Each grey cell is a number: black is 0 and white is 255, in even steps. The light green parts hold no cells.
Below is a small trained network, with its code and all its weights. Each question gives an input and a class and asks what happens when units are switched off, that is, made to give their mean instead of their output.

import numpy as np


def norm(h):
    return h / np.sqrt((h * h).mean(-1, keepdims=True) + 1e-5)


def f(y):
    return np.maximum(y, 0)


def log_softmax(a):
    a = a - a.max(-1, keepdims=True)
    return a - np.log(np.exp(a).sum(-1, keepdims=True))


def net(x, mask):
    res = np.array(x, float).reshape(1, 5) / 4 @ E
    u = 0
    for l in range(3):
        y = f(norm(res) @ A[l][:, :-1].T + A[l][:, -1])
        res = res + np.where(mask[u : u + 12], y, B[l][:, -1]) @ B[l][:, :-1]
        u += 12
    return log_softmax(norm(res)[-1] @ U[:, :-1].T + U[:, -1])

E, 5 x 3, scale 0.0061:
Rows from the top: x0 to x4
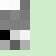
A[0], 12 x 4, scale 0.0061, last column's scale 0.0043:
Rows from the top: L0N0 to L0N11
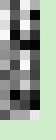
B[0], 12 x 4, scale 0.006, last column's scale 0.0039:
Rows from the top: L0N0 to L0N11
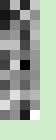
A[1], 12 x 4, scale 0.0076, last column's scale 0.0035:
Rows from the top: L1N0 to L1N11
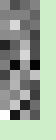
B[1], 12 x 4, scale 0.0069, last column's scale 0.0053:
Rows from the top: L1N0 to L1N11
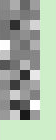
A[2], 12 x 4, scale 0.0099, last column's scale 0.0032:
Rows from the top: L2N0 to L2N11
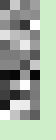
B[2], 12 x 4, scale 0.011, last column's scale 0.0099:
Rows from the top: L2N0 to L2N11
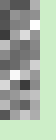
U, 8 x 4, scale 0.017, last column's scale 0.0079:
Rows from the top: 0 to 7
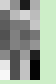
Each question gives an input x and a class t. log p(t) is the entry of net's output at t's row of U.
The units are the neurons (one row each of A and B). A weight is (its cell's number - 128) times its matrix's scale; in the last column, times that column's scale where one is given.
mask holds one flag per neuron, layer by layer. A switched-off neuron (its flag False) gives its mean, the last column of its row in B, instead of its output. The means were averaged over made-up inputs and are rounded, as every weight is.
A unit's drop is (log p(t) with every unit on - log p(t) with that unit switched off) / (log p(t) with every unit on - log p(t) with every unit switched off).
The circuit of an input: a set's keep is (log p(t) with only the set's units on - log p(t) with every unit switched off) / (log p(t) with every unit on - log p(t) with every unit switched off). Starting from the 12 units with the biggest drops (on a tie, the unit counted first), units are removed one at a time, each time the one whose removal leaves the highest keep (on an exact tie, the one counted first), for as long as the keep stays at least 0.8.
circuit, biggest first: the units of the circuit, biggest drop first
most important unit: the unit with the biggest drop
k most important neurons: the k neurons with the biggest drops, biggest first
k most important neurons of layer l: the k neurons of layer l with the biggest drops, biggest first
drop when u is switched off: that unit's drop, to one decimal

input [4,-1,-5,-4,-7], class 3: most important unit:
L1N10
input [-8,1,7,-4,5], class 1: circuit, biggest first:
L2N7; L2N9
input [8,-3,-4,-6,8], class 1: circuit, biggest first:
L2N11; L2N3
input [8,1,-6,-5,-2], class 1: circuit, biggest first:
L2N11; L2N3
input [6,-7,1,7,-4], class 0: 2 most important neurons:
L1N4; L2N10
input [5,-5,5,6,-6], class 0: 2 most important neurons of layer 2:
L2N10; L2N2
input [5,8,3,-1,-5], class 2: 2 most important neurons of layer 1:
L1N10; L1N2
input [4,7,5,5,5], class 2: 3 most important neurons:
L0N11; L1N7; L0N9
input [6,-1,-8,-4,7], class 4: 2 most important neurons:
L0N2; L2N9
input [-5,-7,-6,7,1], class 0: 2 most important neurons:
L1N10; L2N10
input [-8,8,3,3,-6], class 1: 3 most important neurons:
L2N7; L2N9; L0N0
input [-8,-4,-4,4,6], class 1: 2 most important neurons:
L2N7; L2N9
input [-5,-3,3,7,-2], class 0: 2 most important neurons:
L1N10; L2N10
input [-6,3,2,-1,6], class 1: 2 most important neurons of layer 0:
L0N4; L0N11
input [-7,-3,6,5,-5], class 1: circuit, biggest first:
L2N7
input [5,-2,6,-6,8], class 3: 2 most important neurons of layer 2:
L2N11; L2N10
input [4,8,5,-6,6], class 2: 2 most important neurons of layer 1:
L1N7; L1N4
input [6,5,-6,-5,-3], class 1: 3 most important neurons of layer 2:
L2N11; L2N3; L2N0
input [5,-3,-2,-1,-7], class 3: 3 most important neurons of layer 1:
L1N10; L1N4; L1N2
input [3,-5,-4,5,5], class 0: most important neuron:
L2N11
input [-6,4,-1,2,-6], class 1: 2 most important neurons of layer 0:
L0N0; L0N9
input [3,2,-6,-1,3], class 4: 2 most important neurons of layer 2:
L2N11; L2N3
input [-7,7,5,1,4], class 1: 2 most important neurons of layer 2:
L2N7; L2N9
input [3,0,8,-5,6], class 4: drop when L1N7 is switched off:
0.2
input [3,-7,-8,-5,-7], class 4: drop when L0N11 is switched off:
0.3
